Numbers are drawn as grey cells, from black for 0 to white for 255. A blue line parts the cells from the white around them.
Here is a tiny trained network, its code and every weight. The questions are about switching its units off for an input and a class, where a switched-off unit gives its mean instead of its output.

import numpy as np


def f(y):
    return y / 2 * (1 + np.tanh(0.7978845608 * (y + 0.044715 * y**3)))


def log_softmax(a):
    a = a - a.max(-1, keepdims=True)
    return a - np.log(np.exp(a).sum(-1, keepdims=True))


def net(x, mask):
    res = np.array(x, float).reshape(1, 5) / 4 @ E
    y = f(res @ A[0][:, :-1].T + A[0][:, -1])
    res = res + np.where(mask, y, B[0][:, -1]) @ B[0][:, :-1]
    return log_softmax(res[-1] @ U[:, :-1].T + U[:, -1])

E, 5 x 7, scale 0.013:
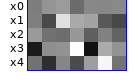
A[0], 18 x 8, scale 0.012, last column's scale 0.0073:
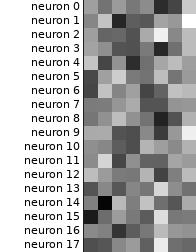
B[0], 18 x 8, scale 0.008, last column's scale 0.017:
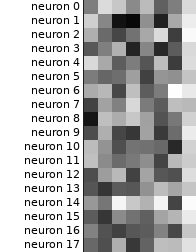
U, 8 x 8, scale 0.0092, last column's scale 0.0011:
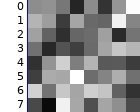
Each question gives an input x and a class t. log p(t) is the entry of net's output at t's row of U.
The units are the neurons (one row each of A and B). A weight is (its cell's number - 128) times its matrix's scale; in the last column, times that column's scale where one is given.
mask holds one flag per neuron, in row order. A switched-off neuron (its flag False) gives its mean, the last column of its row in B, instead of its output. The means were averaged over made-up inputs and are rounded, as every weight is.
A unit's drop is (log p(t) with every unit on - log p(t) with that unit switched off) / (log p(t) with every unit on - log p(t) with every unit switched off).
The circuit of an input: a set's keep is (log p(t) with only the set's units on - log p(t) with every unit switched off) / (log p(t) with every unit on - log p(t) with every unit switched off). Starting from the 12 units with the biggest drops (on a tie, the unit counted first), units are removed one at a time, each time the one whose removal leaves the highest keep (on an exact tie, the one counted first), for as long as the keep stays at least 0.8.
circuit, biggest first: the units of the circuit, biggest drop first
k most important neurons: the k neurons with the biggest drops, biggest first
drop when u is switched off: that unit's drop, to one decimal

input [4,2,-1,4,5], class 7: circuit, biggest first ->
(neuron 1)
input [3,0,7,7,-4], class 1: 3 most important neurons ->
(neuron 6; neuron 14; neuron 11)
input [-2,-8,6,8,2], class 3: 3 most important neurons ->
(neuron 13; neuron 17; neuron 15)
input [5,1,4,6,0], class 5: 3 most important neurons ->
(neuron 6; neuron 1; neuron 7)
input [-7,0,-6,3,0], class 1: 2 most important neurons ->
(neuron 14; neuron 6)
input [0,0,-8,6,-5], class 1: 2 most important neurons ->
(neuron 6; neuron 14)
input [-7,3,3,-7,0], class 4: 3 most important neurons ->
(neuron 3; neuron 12; neuron 9)
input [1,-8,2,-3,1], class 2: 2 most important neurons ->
(neuron 2; neuron 16)
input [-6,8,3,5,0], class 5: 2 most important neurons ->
(neuron 8; neuron 7)
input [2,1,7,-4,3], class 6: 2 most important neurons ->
(neuron 14; neuron 1)
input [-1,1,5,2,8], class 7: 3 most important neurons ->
(neuron 1; neuron 14; neuron 9)
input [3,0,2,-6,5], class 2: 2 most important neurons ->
(neuron 10; neuron 4)
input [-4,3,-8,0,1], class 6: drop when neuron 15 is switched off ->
0.2
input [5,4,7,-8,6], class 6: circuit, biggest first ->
(neuron 14)
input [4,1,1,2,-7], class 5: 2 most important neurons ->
(neuron 8; neuron 1)
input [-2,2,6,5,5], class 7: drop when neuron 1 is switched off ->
0.1
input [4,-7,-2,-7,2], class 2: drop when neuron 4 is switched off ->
0.2
